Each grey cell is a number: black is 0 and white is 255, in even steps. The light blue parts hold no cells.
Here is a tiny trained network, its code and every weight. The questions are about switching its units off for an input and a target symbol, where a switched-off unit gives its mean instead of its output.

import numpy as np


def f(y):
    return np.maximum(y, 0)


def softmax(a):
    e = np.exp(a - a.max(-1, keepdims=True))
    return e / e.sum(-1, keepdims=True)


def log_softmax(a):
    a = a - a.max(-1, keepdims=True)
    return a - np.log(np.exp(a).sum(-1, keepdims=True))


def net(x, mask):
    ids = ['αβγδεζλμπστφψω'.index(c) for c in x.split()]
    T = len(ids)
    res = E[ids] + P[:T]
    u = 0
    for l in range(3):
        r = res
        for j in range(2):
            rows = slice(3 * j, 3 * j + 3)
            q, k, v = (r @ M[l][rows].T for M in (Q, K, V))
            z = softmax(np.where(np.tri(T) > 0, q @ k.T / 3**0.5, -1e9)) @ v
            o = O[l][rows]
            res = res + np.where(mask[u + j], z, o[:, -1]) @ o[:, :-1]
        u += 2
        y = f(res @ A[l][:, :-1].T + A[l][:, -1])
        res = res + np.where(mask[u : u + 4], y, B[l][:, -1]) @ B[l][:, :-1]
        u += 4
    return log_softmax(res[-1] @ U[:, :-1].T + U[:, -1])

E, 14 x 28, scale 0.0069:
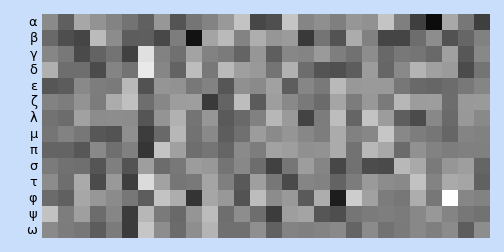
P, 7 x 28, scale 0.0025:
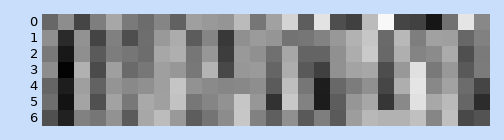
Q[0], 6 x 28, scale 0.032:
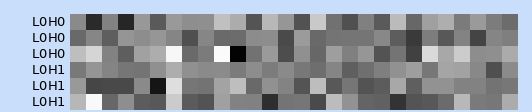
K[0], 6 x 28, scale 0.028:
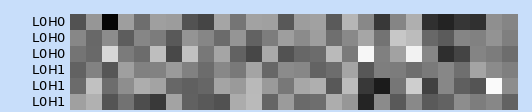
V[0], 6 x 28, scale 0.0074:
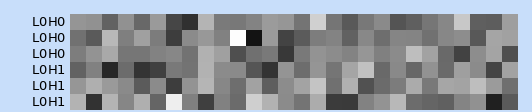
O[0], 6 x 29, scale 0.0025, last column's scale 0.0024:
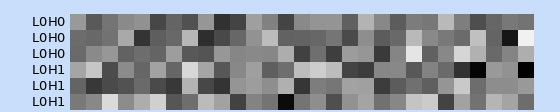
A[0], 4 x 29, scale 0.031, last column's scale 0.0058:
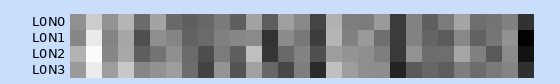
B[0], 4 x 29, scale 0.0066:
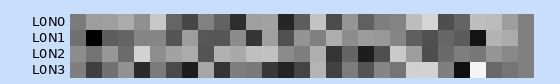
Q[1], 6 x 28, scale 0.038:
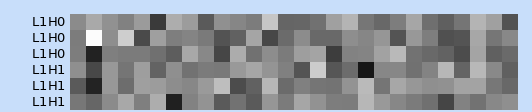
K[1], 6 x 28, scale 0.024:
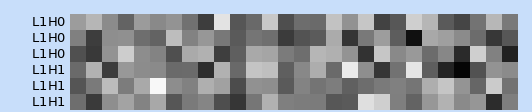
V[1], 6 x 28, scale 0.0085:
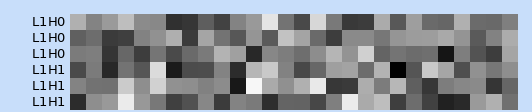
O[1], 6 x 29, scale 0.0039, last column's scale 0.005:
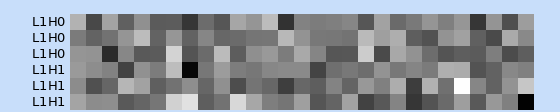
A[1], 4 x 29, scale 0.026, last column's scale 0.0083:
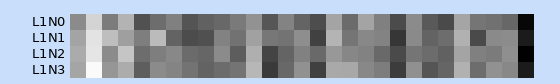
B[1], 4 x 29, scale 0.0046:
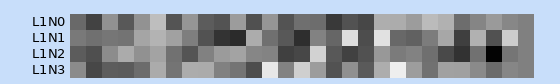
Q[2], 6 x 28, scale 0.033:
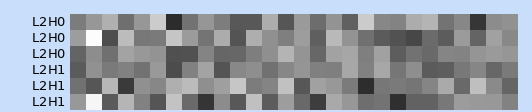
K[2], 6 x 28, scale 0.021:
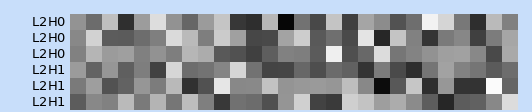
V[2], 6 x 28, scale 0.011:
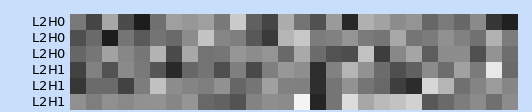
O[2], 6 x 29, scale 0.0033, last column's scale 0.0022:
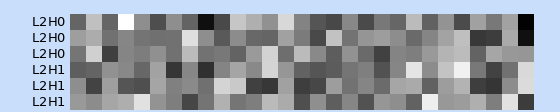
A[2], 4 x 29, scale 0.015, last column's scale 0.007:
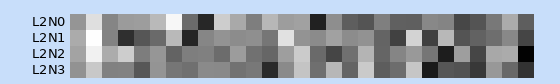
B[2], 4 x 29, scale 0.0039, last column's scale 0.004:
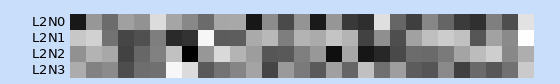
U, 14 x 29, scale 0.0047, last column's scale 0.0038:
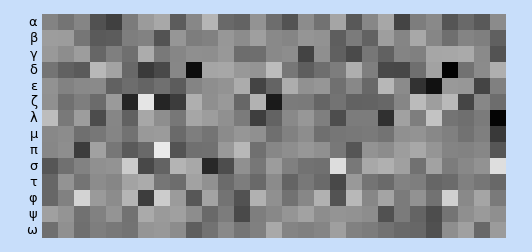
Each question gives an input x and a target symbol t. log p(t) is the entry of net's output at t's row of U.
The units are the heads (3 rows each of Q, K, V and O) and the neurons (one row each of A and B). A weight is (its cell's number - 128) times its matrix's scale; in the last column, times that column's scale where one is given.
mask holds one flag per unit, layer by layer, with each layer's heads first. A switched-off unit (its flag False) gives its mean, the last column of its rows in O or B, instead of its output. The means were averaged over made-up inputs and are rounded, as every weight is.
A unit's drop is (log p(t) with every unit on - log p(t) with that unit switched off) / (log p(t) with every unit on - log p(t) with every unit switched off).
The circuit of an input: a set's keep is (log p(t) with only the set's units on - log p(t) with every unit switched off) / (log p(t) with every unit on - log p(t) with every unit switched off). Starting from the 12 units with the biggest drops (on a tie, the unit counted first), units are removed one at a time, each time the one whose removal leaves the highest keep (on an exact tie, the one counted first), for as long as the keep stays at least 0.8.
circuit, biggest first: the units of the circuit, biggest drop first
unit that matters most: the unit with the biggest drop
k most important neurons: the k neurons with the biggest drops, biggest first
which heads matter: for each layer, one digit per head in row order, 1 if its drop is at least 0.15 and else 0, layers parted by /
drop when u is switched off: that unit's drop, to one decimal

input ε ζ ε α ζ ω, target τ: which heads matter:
00 / 11 / 11
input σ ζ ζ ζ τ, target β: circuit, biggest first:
(L1H1 L2N1)
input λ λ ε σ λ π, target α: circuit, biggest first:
(L2H1 L2N3)
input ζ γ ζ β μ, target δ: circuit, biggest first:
(L1H0 L0H0)
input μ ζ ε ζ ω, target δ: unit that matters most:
L2H0
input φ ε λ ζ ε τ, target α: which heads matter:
01 / 11 / 01
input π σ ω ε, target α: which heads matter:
00 / 00 / 01
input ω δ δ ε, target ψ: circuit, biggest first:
(L2H1 L2N3 L0H1)
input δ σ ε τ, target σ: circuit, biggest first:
(L1H1 L0H1)
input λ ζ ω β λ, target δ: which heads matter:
10 / 10 / 00
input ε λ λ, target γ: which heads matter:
00 / 10 / 10
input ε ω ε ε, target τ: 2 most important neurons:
(L2N0 L2N2)
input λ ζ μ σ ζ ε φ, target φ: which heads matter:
00 / 10 / 00
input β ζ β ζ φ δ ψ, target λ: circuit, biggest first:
(L1H1 L2H0 L0H0)
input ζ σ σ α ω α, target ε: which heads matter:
00 / 10 / 10
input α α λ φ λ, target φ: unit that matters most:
L1H0
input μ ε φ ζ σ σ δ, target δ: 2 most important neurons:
(L2N0 L2N1)
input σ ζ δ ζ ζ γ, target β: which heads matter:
00 / 01 / 00
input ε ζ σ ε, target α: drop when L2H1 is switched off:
1.1
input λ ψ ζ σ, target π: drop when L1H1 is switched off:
0.3
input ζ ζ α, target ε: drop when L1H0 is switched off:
0.4
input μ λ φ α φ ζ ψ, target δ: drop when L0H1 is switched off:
0.3
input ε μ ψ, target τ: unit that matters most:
L2N0
